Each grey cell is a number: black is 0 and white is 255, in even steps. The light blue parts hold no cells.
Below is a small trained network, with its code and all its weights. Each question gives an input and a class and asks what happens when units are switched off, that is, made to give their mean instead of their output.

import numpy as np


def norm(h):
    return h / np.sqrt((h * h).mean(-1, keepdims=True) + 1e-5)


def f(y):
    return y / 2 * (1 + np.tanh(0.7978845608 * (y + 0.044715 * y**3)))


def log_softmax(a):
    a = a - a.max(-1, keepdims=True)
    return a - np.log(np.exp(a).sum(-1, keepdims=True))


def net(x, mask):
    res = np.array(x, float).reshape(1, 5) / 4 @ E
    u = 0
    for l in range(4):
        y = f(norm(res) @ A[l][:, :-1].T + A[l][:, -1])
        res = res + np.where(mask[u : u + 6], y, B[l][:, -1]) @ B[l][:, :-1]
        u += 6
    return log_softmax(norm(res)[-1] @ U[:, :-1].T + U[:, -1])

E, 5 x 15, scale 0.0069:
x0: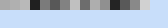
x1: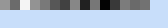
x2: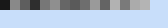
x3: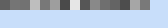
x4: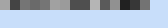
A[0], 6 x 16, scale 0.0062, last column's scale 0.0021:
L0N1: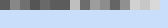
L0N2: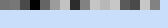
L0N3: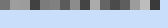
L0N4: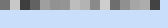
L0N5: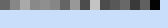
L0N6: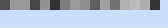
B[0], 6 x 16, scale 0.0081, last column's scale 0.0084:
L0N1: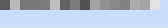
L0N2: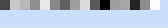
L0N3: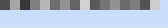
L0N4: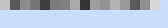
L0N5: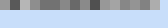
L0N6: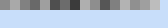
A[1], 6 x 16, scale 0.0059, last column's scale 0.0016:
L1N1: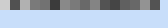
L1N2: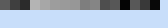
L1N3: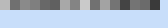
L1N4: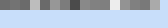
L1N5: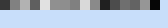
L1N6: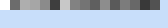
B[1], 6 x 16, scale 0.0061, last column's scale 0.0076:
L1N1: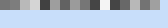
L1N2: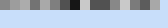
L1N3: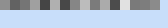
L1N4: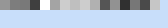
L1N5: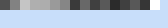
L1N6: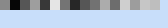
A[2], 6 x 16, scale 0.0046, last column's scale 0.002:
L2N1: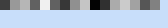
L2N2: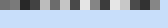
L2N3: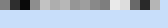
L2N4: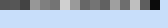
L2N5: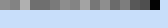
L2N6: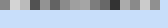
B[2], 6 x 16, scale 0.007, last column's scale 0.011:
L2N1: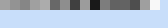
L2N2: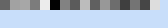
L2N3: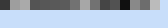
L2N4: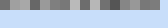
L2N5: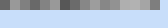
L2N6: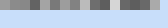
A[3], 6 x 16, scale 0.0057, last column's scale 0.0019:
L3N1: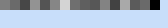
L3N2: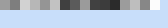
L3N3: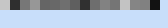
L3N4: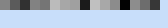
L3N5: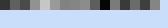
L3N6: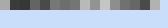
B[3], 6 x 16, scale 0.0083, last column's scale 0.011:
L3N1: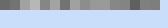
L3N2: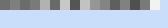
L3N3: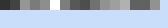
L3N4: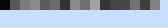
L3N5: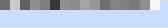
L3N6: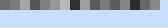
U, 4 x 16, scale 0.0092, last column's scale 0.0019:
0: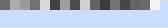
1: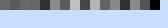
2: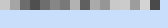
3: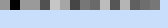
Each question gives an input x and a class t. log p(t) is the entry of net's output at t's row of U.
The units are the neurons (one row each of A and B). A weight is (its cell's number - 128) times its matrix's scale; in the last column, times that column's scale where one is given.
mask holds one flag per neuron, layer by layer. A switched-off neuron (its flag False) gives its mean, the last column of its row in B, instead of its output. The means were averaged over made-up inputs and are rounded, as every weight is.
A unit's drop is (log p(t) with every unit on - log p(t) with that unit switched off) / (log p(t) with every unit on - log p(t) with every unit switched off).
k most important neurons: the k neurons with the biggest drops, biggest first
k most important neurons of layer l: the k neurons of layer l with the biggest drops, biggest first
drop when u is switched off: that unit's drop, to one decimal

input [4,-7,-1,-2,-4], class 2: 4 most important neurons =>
L0N4, L0N3, L1N5, L3N2
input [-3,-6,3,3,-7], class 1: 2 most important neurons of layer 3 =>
L3N2, L3N5
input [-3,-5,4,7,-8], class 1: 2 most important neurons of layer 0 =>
L0N2, L0N4
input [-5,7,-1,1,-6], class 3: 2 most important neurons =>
L0N2, L0N3
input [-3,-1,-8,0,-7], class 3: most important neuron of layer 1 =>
L1N6
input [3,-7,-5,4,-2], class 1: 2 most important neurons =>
L3N4, L2N1
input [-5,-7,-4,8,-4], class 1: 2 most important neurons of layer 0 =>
L0N2, L0N4
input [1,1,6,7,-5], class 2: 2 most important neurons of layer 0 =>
L0N2, L0N1
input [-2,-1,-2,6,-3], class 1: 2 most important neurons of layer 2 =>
L2N1, L2N2
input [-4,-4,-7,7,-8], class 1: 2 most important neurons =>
L0N2, L2N1
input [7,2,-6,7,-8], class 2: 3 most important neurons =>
L0N2, L1N5, L2N2
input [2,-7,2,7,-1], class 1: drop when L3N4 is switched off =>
0.2
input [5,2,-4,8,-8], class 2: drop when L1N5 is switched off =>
0.7
